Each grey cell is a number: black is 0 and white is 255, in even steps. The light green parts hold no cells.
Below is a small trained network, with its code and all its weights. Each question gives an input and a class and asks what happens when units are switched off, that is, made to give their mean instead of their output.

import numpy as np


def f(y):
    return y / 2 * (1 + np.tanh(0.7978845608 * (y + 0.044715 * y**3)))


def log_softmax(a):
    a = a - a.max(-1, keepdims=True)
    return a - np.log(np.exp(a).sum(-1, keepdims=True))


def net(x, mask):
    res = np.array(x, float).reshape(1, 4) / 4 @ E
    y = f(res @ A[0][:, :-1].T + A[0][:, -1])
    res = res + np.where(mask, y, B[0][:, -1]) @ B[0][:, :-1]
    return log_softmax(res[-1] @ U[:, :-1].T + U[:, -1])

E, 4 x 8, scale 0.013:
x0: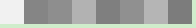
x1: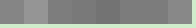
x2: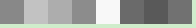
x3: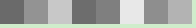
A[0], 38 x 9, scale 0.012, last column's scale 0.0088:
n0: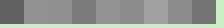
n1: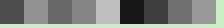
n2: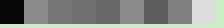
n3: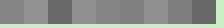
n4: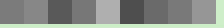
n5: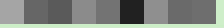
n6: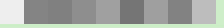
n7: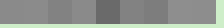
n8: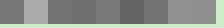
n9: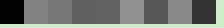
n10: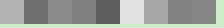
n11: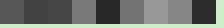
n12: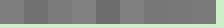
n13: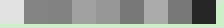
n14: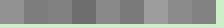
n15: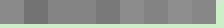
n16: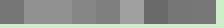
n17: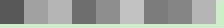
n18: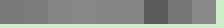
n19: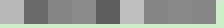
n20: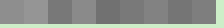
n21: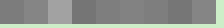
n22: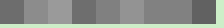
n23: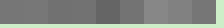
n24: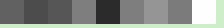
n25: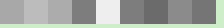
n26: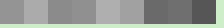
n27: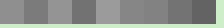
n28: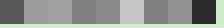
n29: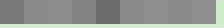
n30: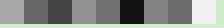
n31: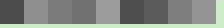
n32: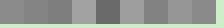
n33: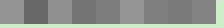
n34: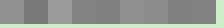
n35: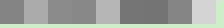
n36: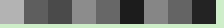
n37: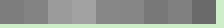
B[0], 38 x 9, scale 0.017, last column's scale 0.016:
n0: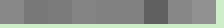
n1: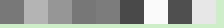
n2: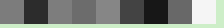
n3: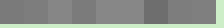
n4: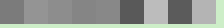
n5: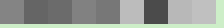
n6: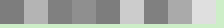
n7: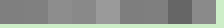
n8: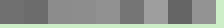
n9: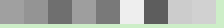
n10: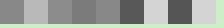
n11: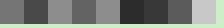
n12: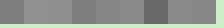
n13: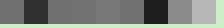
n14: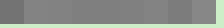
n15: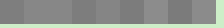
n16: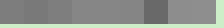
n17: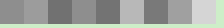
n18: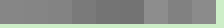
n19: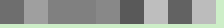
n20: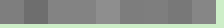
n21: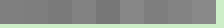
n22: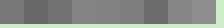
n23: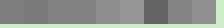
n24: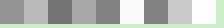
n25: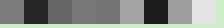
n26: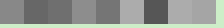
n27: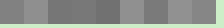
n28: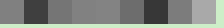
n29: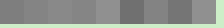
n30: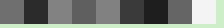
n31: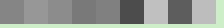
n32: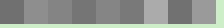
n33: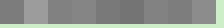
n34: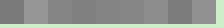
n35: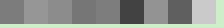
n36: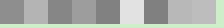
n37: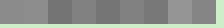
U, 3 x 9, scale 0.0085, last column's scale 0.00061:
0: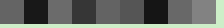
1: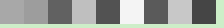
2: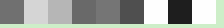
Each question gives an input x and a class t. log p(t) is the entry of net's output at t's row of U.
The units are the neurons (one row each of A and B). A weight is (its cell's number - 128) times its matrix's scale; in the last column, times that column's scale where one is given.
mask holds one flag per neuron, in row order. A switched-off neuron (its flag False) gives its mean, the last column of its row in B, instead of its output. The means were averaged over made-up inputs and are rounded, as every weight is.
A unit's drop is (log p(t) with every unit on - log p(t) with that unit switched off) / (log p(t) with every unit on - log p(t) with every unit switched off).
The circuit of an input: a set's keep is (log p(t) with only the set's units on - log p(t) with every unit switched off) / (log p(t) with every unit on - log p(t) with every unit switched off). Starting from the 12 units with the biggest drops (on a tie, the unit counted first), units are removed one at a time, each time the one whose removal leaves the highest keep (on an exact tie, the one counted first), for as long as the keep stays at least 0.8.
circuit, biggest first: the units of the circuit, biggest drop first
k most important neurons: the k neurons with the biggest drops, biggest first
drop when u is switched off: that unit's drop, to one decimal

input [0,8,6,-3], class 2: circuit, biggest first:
[n1]
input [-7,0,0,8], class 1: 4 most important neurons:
[n9, n17, n30, n11]
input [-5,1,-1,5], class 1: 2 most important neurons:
[n9, n30]
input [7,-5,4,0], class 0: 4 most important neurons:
[n24, n13, n9, n36]
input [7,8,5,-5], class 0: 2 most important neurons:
[n30, n24]
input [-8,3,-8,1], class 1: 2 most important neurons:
[n24, n9]
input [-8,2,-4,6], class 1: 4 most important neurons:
[n9, n24, n30, n17]
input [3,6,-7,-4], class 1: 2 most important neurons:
[n24, n36]
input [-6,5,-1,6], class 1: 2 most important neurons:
[n9, n30]
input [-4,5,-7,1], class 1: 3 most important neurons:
[n24, n9, n30]
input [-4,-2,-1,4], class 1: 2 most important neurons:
[n30, n9]
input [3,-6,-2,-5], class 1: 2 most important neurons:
[n36, n2]
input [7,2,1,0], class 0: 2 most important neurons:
[n24, n13]
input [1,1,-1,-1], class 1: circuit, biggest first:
[n2]
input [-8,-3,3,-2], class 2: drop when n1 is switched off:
0.5
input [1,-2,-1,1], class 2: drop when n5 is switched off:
0.3
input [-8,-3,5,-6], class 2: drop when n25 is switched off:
0.0
